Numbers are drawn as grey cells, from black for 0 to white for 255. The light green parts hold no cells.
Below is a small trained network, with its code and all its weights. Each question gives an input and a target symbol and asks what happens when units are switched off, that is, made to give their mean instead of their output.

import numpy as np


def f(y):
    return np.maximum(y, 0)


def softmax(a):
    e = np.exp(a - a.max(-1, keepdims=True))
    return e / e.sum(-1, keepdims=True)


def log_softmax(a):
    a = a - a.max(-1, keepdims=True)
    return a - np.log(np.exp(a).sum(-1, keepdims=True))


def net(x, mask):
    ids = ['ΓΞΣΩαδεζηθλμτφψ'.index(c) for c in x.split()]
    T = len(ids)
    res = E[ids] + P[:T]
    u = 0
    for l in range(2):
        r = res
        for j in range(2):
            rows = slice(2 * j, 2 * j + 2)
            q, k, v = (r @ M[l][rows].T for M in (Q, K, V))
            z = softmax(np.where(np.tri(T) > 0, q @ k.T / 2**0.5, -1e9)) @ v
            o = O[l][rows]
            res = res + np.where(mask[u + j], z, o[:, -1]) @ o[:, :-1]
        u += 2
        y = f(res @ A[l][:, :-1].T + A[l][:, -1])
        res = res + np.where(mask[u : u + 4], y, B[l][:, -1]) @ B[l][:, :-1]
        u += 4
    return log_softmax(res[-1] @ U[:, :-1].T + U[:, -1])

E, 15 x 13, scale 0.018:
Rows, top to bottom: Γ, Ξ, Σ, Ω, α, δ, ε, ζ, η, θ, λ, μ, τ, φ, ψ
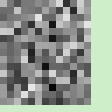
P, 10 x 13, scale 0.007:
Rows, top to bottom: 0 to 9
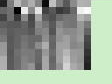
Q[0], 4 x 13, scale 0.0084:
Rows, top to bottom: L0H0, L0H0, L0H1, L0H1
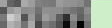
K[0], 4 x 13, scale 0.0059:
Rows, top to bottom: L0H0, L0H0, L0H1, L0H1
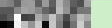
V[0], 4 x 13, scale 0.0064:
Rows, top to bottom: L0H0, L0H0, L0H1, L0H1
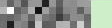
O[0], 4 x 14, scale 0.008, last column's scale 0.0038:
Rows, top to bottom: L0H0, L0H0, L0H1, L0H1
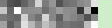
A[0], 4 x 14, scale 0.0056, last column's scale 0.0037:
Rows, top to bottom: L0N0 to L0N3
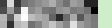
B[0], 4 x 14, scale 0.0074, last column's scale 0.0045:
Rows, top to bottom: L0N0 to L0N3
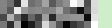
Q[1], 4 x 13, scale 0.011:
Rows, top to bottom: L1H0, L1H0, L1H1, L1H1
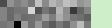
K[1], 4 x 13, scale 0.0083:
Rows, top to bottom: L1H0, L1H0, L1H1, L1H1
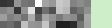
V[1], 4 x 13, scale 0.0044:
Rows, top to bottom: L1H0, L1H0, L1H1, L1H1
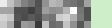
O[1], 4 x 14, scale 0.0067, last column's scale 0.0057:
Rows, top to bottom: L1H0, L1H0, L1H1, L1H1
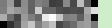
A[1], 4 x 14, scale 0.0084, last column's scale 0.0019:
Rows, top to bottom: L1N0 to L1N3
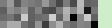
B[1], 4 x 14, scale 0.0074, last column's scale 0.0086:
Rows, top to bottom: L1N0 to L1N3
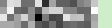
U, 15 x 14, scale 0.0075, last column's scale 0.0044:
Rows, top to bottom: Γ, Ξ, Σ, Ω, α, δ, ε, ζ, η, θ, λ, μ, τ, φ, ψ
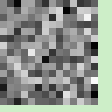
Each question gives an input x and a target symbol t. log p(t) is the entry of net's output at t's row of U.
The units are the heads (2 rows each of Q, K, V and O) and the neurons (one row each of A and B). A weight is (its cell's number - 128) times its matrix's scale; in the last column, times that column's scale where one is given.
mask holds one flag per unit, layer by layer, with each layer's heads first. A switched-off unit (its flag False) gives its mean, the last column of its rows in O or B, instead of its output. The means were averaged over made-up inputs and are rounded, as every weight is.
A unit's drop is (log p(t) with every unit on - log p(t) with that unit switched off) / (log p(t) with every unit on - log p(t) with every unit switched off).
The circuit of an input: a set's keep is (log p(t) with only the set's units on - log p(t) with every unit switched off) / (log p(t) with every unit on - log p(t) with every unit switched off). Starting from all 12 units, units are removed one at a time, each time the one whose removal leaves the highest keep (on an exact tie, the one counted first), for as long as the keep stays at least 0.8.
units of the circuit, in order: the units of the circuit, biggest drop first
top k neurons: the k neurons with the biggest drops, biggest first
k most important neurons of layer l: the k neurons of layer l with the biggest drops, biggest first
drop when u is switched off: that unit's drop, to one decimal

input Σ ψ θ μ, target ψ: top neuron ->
[L0N2]
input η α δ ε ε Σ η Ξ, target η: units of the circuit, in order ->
[L0H1, L1N0]
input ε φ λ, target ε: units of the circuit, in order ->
[L1N2, L1N0, L0H1]
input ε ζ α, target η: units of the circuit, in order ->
[L1H0, L1N0]
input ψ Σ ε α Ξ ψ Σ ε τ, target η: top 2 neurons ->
[L1N0, L0N1]
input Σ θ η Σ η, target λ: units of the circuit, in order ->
[L0H1, L1N2]
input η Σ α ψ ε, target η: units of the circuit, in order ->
[L0H1, L1H0]
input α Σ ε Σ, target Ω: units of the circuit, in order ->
[L0H1, L1N1]
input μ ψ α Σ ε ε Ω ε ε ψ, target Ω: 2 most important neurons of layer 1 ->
[L1N1, L1N3]
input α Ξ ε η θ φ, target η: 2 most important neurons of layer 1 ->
[L1N3, L1N2]
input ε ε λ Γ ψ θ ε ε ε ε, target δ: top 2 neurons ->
[L0N3, L1N1]
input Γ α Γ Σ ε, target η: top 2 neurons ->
[L1N3, L0N2]
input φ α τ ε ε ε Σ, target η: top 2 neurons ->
[L1N3, L0N1]
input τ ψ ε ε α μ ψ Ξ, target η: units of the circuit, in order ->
[L0H1]
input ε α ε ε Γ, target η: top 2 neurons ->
[L1N3, L0N3]
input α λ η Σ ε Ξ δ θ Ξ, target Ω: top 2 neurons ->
[L1N1, L0N2]
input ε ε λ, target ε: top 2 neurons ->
[L1N2, L1N0]
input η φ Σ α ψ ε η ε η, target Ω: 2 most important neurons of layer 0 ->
[L0N1, L0N3]
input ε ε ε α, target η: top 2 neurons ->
[L1N0, L0N3]
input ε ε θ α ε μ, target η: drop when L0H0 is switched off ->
0.1
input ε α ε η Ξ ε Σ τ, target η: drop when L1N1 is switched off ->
-0.1
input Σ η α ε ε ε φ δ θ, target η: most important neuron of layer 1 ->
[L1N0]
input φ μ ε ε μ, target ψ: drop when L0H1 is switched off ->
0.4
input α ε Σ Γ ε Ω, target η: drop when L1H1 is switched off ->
-0.1
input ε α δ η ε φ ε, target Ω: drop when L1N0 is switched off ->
0.0
